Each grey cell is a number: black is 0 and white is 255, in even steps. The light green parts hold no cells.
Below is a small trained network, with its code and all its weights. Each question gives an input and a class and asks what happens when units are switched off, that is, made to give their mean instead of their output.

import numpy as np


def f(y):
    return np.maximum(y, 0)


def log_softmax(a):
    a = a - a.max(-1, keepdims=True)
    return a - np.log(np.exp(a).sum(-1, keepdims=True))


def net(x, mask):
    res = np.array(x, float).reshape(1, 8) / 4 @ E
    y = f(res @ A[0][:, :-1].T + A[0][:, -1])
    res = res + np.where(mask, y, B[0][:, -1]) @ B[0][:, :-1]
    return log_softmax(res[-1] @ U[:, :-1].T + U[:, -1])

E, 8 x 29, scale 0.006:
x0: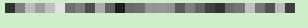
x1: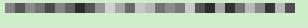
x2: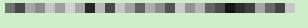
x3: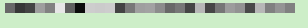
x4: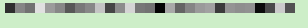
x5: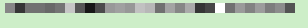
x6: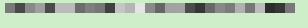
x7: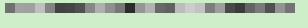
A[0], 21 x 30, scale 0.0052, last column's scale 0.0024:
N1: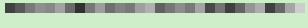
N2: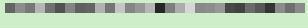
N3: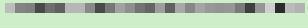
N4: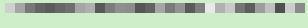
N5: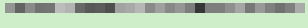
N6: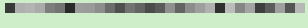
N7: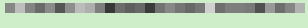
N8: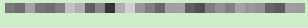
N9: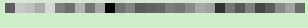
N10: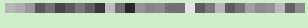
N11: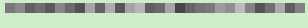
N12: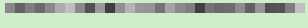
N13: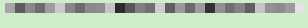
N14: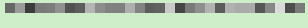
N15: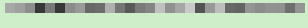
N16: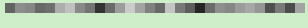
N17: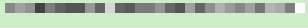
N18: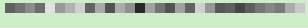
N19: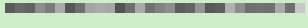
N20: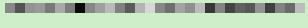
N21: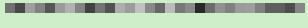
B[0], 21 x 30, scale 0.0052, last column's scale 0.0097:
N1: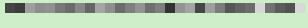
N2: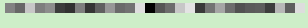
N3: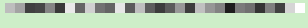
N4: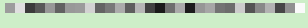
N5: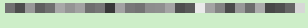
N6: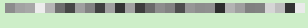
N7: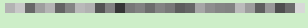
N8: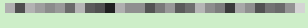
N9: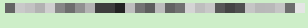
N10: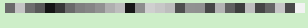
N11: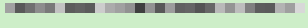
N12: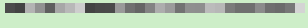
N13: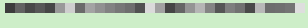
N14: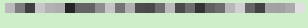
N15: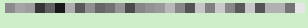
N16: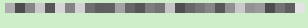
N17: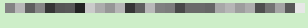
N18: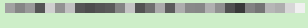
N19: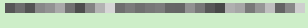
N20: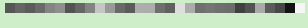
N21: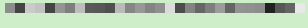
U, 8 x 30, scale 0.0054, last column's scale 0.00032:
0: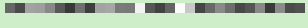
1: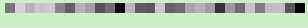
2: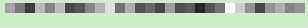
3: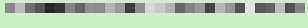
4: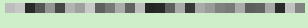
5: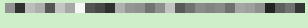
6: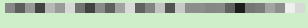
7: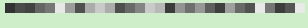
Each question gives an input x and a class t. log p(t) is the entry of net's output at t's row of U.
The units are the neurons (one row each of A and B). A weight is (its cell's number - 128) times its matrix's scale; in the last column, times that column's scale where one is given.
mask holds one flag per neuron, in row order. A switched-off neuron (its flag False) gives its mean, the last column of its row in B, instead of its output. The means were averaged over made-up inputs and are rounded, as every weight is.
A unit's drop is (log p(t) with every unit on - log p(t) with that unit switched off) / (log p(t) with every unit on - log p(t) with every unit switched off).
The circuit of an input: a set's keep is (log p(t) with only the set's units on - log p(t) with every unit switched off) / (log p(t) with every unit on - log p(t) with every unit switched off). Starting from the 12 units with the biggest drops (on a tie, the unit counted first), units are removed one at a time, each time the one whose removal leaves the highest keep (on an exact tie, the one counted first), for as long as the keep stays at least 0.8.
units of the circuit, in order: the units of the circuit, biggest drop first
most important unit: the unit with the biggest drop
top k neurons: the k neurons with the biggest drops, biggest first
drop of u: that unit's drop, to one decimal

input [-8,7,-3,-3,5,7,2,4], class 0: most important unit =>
N2
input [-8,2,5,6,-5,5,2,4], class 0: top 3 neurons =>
N2, N20, N19
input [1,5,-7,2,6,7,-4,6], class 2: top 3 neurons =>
N14, N11, N19
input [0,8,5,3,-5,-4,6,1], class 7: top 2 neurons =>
N13, N5
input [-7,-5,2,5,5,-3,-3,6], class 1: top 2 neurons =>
N9, N6
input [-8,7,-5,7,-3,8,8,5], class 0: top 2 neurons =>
N20, N2
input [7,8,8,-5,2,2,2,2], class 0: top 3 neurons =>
N2, N20, N1
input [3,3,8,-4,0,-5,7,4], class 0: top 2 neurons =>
N2, N1
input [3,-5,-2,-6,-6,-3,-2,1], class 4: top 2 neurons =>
N4, N3
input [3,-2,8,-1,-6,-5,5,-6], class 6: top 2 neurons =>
N18, N3
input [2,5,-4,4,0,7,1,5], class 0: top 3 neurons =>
N20, N2, N1
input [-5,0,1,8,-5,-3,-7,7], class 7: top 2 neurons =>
N13, N20
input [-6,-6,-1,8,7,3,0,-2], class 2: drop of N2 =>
0.0
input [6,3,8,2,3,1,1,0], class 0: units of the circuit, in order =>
N2
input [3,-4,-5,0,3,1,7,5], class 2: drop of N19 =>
0.1
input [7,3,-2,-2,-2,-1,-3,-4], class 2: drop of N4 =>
-0.1
